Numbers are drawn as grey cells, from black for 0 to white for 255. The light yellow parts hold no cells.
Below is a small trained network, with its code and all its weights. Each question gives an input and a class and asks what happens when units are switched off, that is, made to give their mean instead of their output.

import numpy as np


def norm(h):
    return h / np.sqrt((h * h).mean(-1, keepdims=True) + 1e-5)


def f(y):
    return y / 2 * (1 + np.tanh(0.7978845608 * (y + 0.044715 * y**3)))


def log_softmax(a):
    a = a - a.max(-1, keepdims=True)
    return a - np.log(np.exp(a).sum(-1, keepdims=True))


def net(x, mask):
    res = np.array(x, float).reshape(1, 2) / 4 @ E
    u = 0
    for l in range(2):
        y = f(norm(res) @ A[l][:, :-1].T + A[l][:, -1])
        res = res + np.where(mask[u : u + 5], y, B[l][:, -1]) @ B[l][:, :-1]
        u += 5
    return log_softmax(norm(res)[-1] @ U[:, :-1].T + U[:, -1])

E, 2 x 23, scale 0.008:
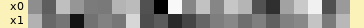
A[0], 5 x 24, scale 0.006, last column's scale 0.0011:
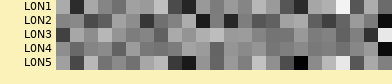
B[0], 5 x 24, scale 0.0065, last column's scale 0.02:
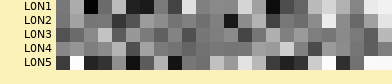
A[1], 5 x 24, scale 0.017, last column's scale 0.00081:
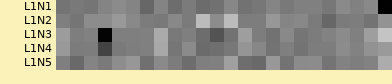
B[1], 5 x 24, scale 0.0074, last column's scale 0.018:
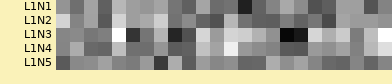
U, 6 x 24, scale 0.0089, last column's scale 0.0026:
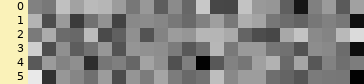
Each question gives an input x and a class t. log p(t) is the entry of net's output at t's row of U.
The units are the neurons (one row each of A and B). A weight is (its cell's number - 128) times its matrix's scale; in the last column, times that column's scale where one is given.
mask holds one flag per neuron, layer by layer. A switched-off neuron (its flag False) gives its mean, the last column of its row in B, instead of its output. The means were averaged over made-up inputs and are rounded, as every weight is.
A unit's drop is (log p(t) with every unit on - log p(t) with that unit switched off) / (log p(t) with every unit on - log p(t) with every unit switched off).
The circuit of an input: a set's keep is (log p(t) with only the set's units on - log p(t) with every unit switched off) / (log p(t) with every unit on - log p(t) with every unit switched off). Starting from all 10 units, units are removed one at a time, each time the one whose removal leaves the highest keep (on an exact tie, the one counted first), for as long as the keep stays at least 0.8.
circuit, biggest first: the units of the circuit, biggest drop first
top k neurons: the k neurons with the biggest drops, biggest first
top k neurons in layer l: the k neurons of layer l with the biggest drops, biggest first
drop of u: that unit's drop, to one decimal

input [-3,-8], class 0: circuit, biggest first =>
(L0N5 L0N1 L0N2 L1N3)
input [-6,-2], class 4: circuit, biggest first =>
(L0N5 L1N3 L0N1)
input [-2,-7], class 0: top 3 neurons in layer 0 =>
(L0N5 L0N2 L0N1)
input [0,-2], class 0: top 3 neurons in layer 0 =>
(L0N5 L0N2 L0N1)
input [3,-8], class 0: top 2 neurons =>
(L0N5 L0N1)
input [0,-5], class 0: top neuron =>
(L0N5)
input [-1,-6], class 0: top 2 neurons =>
(L0N5 L0N2)
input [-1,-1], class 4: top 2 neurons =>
(L1N3 L0N5)
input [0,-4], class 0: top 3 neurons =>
(L0N5 L0N2 L0N1)
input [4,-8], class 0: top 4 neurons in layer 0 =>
(L0N5 L0N1 L0N2 L0N3)
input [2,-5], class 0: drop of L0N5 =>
0.6
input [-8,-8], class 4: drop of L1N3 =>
0.1
